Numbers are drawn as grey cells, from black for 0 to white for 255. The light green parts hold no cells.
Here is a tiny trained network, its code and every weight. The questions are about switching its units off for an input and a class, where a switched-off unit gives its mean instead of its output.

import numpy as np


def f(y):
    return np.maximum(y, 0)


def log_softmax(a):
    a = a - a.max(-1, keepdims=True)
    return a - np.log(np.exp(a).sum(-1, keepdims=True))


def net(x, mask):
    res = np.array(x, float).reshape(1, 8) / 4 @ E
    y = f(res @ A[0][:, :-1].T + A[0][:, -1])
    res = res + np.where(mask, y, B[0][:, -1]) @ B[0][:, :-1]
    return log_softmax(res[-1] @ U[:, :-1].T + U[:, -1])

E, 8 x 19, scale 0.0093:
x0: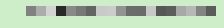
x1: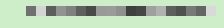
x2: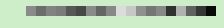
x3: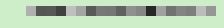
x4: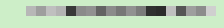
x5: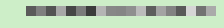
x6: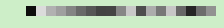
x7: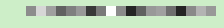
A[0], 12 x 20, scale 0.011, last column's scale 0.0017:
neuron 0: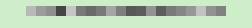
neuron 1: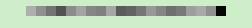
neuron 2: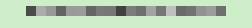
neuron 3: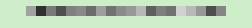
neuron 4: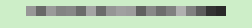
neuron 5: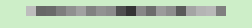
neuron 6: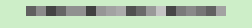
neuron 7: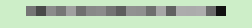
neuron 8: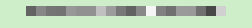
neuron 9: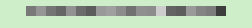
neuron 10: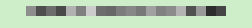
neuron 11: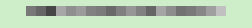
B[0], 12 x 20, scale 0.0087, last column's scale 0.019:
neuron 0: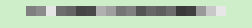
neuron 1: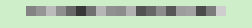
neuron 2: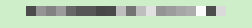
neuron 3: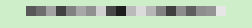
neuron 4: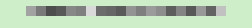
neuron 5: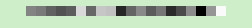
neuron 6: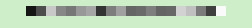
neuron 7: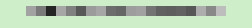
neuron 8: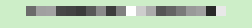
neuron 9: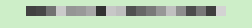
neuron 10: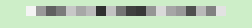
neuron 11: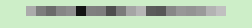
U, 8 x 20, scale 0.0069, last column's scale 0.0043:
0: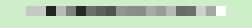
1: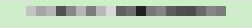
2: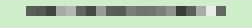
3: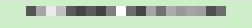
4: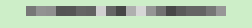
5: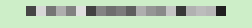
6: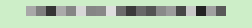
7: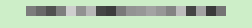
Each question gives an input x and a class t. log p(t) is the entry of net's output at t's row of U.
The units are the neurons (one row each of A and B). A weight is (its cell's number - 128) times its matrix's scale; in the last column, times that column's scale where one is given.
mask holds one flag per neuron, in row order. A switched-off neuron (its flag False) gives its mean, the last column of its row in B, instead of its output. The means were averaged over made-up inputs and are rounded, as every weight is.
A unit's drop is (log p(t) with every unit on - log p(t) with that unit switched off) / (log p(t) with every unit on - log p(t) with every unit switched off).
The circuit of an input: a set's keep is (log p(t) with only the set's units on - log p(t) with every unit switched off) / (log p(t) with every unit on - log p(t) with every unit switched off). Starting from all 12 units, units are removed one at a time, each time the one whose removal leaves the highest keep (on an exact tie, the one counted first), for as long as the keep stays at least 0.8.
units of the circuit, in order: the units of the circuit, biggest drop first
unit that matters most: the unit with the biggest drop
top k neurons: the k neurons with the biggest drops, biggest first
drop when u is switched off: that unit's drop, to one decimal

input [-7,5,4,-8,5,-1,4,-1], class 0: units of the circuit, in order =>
(neuron 6; neuron 5)
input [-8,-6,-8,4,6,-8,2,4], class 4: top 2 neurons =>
(neuron 5; neuron 2)
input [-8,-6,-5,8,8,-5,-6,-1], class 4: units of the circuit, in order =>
(neuron 3)
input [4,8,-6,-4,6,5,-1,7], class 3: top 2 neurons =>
(neuron 2; neuron 9)
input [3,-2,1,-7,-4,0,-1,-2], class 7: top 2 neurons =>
(neuron 5; neuron 0)
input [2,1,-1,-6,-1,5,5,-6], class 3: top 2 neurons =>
(neuron 5; neuron 3)
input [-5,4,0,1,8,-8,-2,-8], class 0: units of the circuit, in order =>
(neuron 6; neuron 3)
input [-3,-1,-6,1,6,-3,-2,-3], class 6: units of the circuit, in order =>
(neuron 8; neuron 5)
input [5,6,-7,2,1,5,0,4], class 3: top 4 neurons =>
(neuron 2; neuron 9; neuron 6; neuron 3)
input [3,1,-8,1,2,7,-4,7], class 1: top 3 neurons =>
(neuron 5; neuron 0; neuron 1)
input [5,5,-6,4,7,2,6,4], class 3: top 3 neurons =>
(neuron 2; neuron 3; neuron 1)
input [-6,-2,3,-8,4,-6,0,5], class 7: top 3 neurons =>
(neuron 5; neuron 0; neuron 4)
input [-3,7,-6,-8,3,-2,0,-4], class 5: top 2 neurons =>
(neuron 10; neuron 6)
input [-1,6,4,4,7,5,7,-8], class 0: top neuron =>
(neuron 5)
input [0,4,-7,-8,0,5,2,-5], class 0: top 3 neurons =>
(neuron 6; neuron 5; neuron 9)
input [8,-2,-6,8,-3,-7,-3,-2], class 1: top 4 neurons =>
(neuron 10; neuron 0; neuron 11; neuron 5)
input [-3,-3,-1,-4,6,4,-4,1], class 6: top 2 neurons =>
(neuron 8; neuron 3)
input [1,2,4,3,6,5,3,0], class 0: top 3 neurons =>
(neuron 5; neuron 6; neuron 3)
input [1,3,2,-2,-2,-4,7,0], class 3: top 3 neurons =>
(neuron 3; neuron 5; neuron 7)
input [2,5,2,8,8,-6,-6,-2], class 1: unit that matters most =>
neuron 8
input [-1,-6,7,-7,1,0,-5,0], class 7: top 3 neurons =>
(neuron 10; neuron 5; neuron 4)
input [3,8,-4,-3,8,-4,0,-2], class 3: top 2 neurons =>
(neuron 2; neuron 3)
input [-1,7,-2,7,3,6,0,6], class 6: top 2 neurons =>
(neuron 5; neuron 9)
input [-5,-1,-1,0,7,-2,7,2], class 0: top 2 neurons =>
(neuron 6; neuron 9)
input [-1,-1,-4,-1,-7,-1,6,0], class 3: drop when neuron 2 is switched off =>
0.2
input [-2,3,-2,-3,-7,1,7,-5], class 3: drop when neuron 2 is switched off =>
0.2
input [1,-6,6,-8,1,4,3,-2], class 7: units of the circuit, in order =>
(neuron 4)
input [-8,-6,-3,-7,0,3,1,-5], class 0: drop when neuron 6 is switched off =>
0.3
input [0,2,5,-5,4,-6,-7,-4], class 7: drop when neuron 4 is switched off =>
0.0
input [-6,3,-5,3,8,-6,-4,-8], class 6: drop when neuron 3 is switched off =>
0.1
